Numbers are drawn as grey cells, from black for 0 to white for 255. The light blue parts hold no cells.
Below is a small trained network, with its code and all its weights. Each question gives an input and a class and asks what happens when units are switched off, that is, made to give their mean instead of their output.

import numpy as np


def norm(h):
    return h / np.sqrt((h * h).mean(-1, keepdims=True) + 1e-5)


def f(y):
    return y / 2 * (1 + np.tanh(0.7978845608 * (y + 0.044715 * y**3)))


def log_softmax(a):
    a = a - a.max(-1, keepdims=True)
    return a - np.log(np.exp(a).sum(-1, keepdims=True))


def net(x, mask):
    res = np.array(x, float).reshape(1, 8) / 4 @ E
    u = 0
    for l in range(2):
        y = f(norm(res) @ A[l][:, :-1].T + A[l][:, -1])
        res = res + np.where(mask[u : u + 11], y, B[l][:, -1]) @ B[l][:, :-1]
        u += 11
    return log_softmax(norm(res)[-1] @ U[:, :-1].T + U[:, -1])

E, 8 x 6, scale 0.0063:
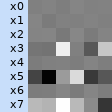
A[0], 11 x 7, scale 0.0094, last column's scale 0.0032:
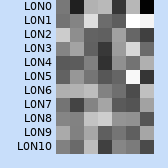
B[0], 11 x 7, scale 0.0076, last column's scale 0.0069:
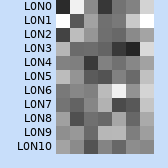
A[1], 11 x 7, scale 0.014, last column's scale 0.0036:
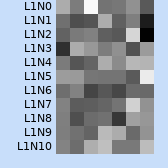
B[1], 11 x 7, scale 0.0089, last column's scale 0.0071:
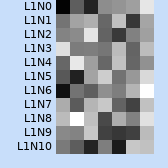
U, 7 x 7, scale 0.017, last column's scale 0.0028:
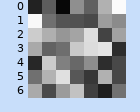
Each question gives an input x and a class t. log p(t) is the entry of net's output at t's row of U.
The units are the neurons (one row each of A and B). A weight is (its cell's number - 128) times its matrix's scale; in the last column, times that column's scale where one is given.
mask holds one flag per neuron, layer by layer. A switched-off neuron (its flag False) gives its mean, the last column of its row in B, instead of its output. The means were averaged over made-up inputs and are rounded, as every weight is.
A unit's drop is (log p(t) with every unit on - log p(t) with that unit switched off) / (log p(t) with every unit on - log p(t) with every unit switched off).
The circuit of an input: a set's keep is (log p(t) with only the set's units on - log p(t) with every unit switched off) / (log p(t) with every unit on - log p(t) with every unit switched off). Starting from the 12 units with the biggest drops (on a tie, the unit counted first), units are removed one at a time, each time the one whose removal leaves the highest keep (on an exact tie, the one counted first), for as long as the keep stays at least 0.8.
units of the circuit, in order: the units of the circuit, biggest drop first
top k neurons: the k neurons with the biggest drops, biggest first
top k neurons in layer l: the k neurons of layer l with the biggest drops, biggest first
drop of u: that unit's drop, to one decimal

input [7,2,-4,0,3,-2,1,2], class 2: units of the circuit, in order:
[L1N6]
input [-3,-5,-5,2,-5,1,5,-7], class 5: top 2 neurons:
[L1N8, L1N6]
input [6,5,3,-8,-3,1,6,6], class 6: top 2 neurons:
[L1N9, L0N0]
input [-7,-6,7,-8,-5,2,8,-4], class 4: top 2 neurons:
[L0N0, L1N1]
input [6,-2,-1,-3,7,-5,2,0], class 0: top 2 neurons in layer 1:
[L1N8, L1N5]
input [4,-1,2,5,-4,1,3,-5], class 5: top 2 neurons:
[L0N0, L1N2]
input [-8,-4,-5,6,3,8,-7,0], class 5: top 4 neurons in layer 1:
[L1N8, L1N2, L1N6, L1N5]
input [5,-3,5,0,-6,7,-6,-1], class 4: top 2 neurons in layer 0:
[L0N1, L0N7]
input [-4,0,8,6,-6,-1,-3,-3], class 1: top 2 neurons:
[L0N1, L0N5]
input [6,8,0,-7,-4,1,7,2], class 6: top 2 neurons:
[L0N0, L1N9]
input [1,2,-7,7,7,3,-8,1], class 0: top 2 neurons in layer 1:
[L1N0, L1N9]
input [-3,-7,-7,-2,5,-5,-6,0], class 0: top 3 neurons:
[L0N3, L1N8, L1N5]
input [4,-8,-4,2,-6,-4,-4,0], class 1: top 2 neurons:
[L0N3, L1N6]
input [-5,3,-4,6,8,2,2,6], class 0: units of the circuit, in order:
[L1N0]
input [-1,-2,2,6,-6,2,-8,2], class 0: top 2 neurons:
[L1N0, L0N0]
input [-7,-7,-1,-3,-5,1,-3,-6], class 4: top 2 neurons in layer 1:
[L1N8, L1N1]
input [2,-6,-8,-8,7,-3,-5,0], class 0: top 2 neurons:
[L0N6, L1N8]
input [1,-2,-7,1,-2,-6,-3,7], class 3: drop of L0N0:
0.1
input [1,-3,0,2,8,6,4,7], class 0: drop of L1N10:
0.2
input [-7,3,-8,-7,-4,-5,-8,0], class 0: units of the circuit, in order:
[L1N8]
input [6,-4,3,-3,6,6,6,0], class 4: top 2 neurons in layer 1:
[L1N1, L1N7]
